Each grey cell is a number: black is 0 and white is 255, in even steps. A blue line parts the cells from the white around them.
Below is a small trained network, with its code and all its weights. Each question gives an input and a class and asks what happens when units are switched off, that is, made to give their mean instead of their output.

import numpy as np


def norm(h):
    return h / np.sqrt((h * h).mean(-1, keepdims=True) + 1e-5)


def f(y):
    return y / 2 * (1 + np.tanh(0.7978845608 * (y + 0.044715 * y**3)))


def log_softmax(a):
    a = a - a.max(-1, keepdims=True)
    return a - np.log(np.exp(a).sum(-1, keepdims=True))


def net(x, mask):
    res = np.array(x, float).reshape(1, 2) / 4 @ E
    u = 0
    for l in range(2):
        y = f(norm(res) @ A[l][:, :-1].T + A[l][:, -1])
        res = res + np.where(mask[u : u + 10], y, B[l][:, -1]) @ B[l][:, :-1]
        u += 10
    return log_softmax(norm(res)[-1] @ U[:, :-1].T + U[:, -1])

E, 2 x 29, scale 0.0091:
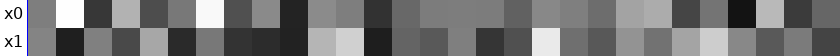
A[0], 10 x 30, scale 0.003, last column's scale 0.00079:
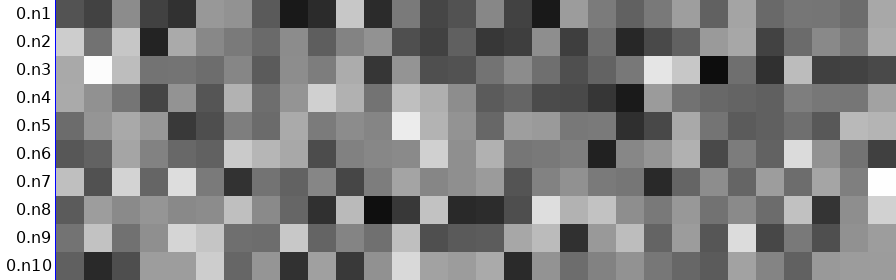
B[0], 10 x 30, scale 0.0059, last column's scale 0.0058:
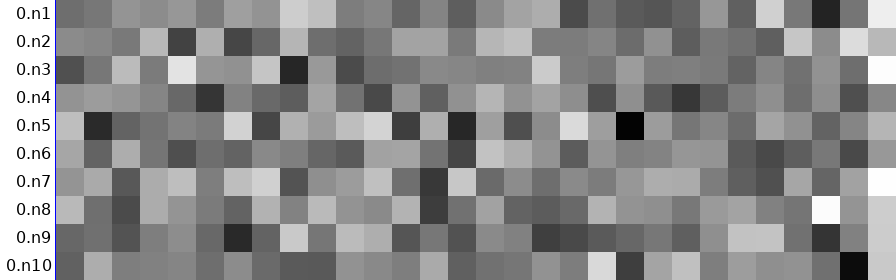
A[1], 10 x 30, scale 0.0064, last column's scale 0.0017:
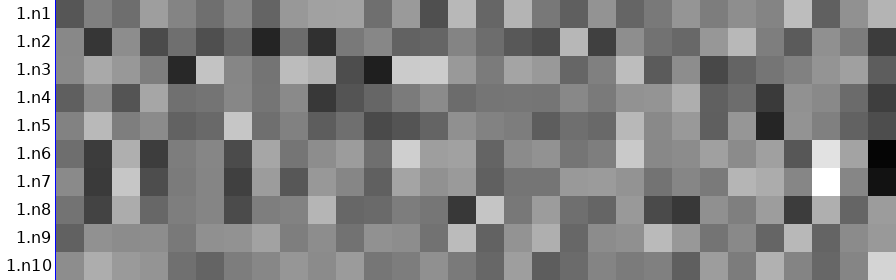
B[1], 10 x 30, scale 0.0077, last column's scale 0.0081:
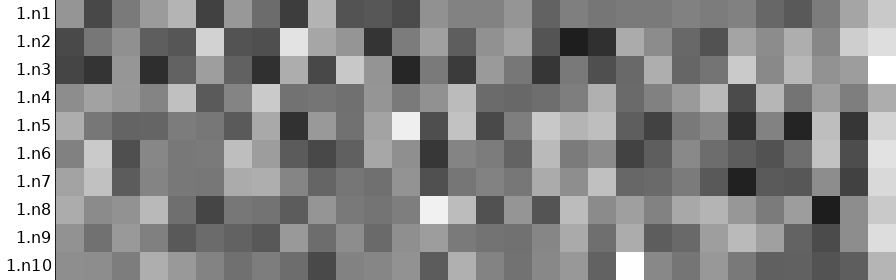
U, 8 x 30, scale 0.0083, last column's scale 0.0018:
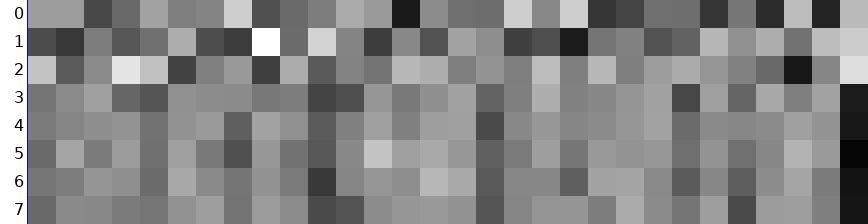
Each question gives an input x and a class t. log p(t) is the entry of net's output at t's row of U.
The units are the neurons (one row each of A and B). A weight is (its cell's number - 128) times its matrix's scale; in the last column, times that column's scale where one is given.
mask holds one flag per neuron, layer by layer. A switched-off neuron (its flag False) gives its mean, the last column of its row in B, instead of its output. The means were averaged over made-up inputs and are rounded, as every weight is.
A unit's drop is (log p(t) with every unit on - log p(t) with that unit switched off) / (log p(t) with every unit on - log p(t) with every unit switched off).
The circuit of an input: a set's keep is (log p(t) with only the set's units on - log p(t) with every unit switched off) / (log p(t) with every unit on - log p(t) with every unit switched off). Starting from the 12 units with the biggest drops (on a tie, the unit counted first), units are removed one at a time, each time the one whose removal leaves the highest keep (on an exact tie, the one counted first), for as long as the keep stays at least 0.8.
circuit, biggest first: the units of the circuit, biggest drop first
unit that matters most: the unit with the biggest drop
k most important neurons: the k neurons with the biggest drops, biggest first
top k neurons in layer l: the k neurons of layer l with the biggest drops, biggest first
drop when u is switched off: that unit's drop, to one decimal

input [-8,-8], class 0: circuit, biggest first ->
[1.n6]
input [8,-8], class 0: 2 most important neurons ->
[1.n5; 1.n2]
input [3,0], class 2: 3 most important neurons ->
[0.n3; 0.n7; 0.n8]
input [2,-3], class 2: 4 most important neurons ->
[0.n9; 0.n5; 1.n3; 0.n3]
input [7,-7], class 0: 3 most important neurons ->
[1.n5; 1.n2; 0.n1]
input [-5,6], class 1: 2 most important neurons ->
[1.n2; 0.n3]
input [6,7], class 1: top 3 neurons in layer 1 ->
[1.n2; 1.n6; 1.n7]
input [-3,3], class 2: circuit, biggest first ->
[1.n3; 1.n5]
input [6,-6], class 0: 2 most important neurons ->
[1.n5; 0.n1]
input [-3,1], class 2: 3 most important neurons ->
[0.n7; 0.n8; 0.n10]
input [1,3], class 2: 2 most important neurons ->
[0.n1; 1.n3]
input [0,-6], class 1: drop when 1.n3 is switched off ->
0.1
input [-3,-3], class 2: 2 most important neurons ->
[0.n8; 0.n3]
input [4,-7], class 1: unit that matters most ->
1.n3
